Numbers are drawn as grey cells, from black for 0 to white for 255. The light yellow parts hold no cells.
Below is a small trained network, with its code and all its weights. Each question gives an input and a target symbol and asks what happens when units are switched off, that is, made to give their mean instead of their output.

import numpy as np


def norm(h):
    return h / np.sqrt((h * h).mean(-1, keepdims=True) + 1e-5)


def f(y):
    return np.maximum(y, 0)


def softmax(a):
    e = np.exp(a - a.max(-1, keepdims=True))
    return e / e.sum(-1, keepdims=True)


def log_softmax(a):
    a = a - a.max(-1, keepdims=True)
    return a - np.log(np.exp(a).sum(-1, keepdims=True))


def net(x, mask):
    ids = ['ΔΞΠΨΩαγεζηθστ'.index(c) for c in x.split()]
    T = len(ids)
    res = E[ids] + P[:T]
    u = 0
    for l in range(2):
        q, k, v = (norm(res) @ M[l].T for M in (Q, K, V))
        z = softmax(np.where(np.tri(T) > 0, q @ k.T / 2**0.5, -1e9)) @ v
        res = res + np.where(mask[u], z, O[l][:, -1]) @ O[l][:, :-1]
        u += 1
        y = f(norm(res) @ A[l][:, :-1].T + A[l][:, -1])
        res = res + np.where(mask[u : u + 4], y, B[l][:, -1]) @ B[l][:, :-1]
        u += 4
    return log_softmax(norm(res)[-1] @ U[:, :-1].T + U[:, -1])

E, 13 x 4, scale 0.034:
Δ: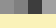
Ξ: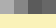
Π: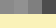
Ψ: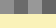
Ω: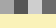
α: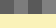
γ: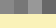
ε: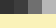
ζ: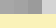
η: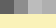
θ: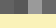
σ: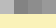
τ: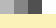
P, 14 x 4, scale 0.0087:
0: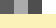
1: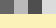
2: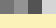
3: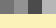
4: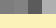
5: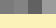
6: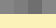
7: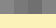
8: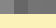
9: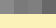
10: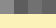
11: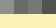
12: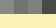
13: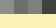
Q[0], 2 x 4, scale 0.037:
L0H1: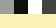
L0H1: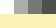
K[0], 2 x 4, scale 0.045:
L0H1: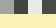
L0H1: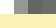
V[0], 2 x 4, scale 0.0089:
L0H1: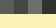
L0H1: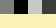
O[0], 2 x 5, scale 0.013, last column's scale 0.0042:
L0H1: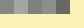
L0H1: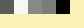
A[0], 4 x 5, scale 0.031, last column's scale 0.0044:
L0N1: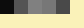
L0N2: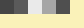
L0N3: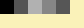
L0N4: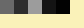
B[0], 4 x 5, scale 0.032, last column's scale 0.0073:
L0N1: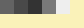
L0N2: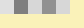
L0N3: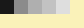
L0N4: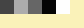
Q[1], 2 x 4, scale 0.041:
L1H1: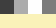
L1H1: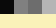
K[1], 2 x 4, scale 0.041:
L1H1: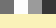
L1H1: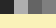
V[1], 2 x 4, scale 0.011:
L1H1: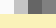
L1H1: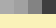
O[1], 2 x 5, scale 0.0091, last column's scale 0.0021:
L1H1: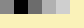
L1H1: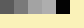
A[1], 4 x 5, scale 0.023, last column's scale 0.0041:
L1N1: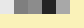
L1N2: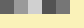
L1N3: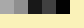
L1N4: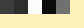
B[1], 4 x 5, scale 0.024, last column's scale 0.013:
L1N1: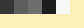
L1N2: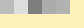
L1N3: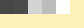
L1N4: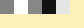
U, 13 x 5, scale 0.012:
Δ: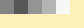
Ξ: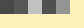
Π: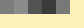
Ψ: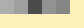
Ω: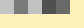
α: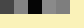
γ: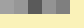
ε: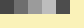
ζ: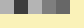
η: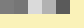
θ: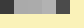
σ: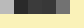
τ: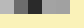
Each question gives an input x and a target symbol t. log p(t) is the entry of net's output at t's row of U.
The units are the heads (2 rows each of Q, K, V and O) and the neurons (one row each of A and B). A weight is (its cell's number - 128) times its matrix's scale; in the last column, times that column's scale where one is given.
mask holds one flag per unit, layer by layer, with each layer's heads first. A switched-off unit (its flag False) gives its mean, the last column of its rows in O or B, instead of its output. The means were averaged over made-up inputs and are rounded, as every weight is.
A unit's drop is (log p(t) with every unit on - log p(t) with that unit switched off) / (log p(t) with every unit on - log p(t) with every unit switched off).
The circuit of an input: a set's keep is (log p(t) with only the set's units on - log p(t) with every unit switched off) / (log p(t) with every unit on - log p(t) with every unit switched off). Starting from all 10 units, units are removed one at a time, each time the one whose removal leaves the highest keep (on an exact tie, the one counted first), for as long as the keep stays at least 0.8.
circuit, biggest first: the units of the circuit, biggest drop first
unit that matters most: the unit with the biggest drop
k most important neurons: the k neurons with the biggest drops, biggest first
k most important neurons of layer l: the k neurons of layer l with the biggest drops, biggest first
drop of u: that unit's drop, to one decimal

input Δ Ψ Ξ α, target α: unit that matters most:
L0N3
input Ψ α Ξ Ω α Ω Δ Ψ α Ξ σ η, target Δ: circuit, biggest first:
(L0N3; L0N2)
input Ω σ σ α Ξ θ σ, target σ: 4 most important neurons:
(L0N3; L0N4; L0N1; L1N3)
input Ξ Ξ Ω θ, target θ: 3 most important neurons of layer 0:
(L0N3; L0N4; L0N1)
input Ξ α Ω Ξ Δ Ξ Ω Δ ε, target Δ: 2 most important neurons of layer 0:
(L0N4; L0N2)
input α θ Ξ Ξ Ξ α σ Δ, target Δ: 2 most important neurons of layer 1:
(L1N4; L1N1)
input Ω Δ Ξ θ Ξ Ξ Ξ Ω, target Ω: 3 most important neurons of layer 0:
(L0N2; L0N4; L0N3)
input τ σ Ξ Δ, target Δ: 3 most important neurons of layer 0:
(L0N2; L0N4; L0N3)
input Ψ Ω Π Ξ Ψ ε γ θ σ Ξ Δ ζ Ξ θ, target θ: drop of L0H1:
0.8
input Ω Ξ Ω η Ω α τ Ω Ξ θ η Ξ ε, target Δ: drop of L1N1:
0.1
